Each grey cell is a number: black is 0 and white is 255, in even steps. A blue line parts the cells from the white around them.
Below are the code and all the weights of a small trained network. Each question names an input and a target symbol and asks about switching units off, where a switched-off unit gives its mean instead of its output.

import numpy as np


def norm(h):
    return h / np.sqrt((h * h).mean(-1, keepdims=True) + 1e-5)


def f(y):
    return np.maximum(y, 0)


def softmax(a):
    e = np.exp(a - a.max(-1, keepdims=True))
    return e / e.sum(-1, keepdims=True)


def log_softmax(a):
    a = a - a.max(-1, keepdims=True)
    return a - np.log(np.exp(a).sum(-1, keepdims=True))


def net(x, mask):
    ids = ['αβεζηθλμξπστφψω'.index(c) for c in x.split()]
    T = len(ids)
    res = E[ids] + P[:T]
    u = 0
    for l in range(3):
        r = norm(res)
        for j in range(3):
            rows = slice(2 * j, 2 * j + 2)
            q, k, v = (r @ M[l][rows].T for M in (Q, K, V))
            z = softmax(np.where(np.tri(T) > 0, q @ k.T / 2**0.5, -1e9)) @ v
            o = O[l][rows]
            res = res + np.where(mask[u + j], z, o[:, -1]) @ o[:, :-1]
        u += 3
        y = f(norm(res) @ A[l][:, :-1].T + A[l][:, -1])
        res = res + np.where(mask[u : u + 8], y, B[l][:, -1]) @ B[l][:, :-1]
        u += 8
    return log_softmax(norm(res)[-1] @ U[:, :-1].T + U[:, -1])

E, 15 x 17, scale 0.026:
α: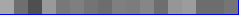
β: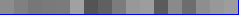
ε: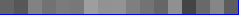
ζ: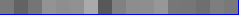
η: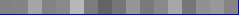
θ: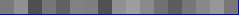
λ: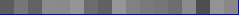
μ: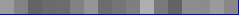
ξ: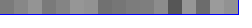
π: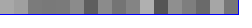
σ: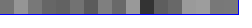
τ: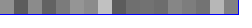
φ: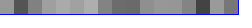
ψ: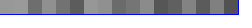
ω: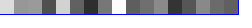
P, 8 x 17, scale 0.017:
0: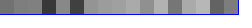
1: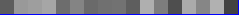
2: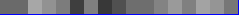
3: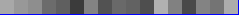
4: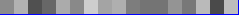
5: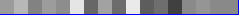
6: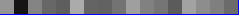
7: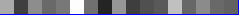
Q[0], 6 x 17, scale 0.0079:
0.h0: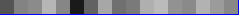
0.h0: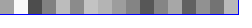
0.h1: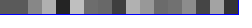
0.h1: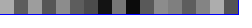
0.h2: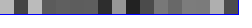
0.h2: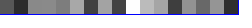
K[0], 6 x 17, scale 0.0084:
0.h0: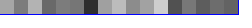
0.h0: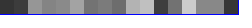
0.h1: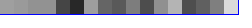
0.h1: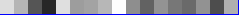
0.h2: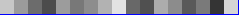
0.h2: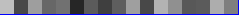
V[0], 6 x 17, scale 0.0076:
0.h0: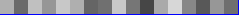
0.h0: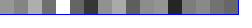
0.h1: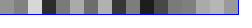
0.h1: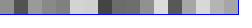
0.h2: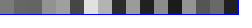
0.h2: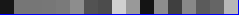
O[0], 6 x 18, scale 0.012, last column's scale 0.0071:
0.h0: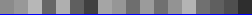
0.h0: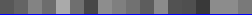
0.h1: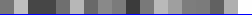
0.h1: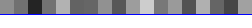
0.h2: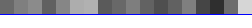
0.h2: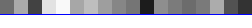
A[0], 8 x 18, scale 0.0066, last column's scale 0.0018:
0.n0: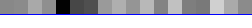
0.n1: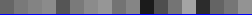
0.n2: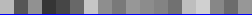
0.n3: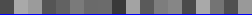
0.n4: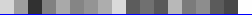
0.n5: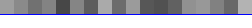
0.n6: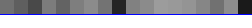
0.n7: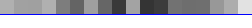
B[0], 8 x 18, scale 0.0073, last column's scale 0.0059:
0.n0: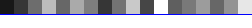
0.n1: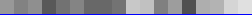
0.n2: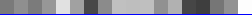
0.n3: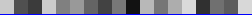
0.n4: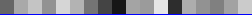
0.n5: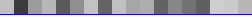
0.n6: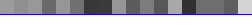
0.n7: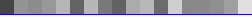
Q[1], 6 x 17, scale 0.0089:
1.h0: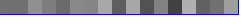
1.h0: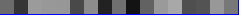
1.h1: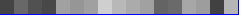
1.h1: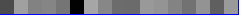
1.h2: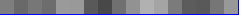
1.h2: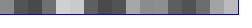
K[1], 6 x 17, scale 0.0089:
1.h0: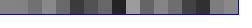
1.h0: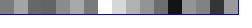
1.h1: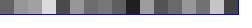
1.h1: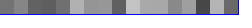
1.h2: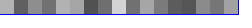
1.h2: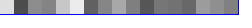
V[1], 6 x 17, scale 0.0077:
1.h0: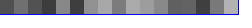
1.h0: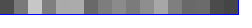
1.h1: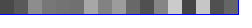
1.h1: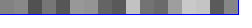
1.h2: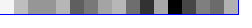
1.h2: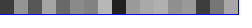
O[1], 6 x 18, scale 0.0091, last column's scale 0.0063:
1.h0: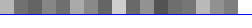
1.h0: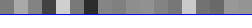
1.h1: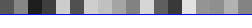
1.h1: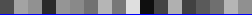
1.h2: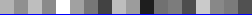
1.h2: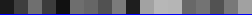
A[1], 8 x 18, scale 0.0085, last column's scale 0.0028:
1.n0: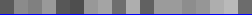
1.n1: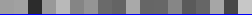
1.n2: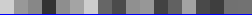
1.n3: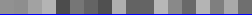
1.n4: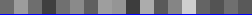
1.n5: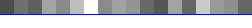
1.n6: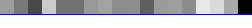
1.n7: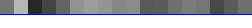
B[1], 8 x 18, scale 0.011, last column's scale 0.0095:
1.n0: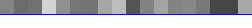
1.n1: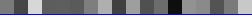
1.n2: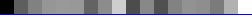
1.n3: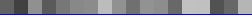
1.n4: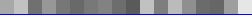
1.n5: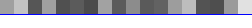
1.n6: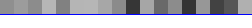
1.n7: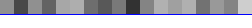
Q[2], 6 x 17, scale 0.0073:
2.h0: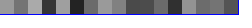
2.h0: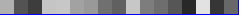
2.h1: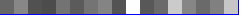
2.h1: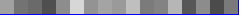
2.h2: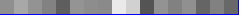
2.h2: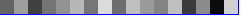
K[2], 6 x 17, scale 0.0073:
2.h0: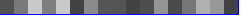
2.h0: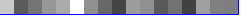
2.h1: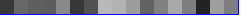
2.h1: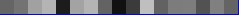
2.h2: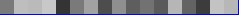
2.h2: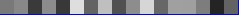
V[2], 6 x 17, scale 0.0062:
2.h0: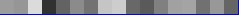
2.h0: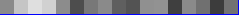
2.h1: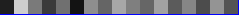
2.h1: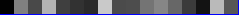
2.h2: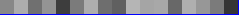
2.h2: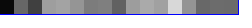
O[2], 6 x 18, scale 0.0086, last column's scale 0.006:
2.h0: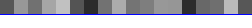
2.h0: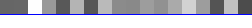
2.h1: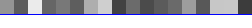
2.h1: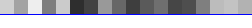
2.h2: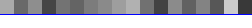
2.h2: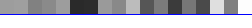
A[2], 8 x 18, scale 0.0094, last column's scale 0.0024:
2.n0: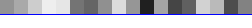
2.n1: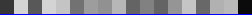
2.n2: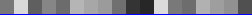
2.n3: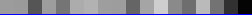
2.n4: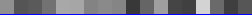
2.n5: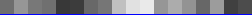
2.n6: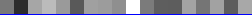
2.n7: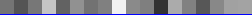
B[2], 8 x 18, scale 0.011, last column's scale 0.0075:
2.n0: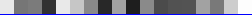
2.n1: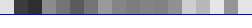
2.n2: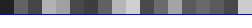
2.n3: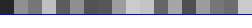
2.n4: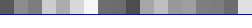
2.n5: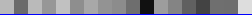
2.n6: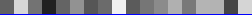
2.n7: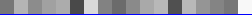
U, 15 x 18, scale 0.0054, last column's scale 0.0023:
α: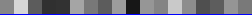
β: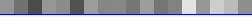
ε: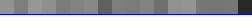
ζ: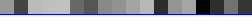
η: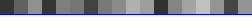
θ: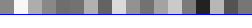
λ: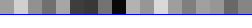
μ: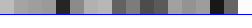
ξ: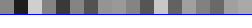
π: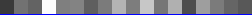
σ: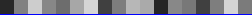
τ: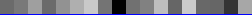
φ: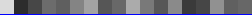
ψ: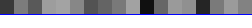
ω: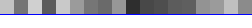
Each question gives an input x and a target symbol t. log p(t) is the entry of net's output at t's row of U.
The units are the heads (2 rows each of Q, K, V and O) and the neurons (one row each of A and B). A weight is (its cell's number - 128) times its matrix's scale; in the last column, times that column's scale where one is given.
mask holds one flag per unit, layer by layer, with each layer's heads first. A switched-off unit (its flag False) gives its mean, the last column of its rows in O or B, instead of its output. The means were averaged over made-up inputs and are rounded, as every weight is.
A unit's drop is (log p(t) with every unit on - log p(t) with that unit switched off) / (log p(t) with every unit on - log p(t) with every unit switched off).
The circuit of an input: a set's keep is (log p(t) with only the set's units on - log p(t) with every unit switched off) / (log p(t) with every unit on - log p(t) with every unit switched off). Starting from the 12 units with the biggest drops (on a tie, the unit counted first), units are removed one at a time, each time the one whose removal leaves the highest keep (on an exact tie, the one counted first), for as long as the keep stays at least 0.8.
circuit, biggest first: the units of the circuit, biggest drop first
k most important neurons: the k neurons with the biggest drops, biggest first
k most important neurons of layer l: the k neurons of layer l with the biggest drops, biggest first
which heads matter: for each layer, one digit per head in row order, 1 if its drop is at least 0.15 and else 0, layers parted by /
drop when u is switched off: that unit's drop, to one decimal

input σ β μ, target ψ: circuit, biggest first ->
(0.h2 2.n2 0.h1)
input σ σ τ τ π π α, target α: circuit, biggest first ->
(0.h1)
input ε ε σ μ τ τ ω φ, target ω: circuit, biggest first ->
(1.h2 2.n0)
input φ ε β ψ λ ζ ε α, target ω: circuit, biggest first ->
(0.h2 2.n0 1.n1)
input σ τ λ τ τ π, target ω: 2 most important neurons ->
(2.n0 1.n1)
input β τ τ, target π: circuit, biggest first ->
(0.h2 1.n6 2.n3)
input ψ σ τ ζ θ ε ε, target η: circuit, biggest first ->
(0.h1 2.n6 1.n1)
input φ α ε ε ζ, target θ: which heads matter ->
010 / 000 / 000
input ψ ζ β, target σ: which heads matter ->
011 / 000 / 000
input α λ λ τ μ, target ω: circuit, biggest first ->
(0.h2 1.h2 2.n0)
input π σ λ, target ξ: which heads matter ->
001 / 000 / 000
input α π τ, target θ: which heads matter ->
010 / 000 / 000
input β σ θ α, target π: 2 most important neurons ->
(1.n6 2.n3)
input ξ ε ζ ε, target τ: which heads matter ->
011 / 000 / 000
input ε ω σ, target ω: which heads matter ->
000 / 001 / 000
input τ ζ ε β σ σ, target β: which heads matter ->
000 / 000 / 000
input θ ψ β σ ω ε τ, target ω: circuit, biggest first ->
(1.h2)
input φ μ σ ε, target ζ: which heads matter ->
011 / 000 / 000
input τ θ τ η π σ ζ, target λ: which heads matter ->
111 / 000 / 000
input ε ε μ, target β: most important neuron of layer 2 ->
(2.n1)
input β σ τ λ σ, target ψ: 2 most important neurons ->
(2.n2 0.n0)
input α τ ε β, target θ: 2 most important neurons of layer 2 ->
(2.n6 2.n5)
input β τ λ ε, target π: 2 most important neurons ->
(1.n6 2.n3)
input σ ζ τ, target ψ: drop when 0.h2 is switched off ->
0.2
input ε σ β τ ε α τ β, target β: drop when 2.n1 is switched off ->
0.2
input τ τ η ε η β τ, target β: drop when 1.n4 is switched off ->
0.0
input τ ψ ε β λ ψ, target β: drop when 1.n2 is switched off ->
0.1
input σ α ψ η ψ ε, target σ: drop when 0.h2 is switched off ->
0.9
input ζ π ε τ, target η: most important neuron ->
(2.n6)
